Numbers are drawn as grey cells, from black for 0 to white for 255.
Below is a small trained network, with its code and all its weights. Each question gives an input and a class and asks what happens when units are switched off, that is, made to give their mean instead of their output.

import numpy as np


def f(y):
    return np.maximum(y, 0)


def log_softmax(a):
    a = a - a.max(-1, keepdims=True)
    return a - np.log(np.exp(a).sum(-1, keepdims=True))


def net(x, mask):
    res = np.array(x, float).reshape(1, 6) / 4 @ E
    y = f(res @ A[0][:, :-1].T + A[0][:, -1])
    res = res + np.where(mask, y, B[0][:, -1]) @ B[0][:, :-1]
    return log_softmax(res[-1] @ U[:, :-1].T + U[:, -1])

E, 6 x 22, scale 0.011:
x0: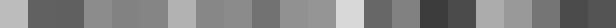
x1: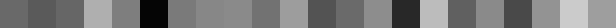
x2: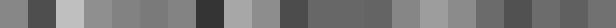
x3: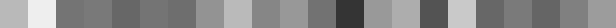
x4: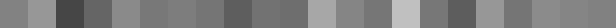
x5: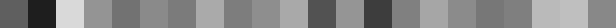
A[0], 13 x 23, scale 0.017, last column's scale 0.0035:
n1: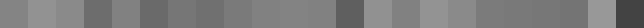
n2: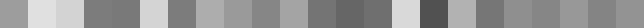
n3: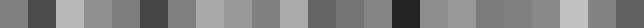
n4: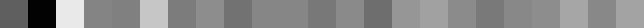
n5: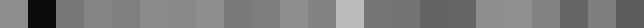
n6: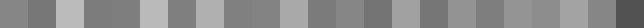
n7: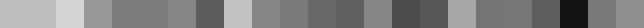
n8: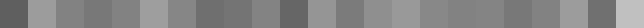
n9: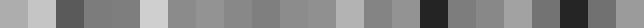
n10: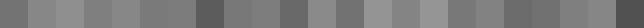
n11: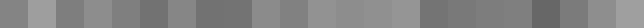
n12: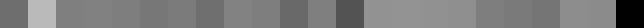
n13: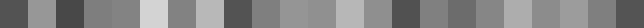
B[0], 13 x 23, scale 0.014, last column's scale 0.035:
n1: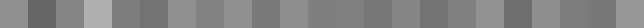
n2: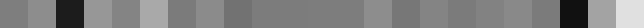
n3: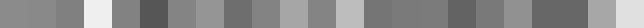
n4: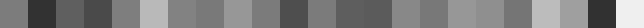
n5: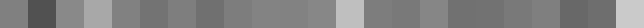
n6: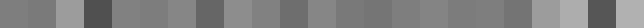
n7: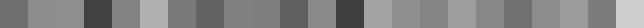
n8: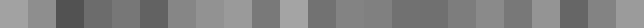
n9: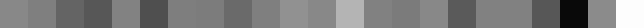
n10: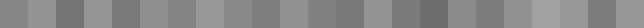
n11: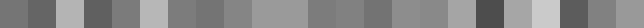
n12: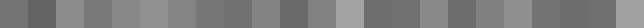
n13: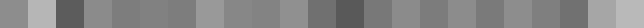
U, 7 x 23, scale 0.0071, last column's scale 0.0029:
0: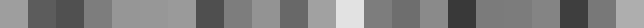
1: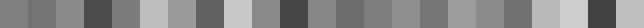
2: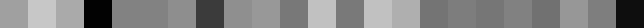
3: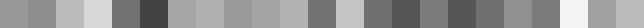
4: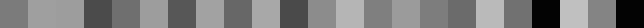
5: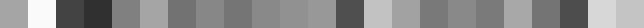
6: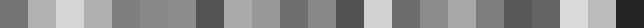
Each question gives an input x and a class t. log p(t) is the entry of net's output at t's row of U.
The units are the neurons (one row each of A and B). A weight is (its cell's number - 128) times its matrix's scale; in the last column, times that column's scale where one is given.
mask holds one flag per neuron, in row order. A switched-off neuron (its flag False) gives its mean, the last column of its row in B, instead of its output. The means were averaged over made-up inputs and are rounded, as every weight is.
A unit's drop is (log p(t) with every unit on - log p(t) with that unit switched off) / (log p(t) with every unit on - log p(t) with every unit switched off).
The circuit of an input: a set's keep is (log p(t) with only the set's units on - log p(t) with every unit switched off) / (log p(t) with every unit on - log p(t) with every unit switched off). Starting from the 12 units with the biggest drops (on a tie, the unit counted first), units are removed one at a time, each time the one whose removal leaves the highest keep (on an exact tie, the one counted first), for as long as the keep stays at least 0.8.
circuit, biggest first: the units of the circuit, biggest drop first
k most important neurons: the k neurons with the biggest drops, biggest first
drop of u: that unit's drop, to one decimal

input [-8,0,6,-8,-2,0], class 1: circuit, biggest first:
(n4)
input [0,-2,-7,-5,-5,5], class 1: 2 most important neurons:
(n4 n9)
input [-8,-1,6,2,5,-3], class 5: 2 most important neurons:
(n4 n5)
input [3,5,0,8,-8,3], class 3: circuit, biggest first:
(n3 n9)
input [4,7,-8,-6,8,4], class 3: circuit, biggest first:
(n9 n2)
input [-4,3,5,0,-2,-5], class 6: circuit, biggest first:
(n4 n9 n2)
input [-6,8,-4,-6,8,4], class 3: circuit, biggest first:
(n3 n9)
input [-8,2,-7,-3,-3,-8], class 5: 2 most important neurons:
(n4 n3)
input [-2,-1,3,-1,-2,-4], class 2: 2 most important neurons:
(n4 n2)
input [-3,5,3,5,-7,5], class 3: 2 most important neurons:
(n3 n9)
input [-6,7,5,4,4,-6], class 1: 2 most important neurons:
(n9 n2)
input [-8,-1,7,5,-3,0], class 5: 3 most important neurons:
(n2 n7 n4)
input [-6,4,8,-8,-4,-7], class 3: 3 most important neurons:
(n9 n2 n3)
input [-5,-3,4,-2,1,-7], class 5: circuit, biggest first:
(n5)
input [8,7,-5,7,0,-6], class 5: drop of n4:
0.1
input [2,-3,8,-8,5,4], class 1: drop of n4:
0.4
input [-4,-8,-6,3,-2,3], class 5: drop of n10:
0.0
